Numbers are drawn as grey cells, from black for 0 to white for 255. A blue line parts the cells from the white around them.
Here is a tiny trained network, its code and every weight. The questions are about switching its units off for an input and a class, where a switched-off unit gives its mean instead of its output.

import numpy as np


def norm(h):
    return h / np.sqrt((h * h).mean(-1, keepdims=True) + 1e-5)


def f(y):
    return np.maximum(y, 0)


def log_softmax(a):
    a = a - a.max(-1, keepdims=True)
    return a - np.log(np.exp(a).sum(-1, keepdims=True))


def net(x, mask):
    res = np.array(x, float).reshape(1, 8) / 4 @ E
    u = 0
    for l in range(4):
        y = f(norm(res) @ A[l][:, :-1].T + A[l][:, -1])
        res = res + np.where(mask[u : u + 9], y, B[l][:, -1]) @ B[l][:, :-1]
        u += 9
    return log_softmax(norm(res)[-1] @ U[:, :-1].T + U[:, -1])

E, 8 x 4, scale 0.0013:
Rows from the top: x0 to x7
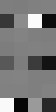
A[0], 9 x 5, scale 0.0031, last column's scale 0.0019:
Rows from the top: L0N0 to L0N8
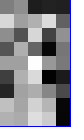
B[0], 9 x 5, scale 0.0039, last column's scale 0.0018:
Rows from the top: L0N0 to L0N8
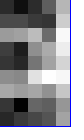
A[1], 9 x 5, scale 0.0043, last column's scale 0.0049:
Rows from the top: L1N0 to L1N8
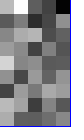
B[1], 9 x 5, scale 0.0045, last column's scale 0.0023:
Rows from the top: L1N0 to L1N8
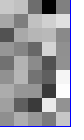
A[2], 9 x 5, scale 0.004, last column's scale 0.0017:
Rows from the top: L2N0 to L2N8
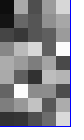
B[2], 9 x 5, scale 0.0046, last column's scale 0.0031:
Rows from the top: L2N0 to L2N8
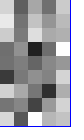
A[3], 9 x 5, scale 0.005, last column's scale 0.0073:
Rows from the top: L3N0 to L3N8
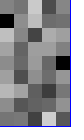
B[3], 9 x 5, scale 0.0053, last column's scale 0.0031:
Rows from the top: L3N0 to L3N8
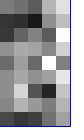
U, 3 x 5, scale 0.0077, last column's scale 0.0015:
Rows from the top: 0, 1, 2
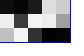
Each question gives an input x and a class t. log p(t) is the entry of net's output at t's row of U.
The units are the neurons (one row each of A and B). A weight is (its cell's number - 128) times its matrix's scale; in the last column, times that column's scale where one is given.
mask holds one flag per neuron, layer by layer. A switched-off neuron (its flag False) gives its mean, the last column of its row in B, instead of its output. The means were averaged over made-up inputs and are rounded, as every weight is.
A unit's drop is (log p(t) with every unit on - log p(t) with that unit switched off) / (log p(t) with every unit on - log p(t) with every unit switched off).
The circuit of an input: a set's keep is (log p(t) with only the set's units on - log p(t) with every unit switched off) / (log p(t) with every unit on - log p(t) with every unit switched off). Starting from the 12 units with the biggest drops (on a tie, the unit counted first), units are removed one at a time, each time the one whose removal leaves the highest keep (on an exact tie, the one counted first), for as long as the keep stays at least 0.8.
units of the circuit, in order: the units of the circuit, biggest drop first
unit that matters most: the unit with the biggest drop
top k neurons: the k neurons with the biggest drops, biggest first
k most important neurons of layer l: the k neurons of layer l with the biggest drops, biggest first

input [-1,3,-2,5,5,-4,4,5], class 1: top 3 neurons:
L0N3, L0N0, L1N6
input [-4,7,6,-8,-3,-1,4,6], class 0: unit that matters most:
L2N0
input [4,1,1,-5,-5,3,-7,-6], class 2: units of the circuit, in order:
L1N6, L2N6
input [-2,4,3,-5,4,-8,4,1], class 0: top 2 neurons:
L0N5, L0N2
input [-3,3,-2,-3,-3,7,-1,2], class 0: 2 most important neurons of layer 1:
L1N5, L1N7
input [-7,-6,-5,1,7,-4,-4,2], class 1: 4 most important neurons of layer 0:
L0N0, L0N2, L0N6, L0N5
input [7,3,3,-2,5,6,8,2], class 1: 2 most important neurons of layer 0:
L0N3, L0N0
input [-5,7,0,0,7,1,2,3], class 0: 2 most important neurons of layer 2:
L2N0, L2N3
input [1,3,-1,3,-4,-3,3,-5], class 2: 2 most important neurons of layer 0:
L0N3, L0N6
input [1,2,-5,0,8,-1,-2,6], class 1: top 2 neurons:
L0N3, L0N0
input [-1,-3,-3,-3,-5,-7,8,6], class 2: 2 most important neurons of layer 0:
L0N3, L0N0
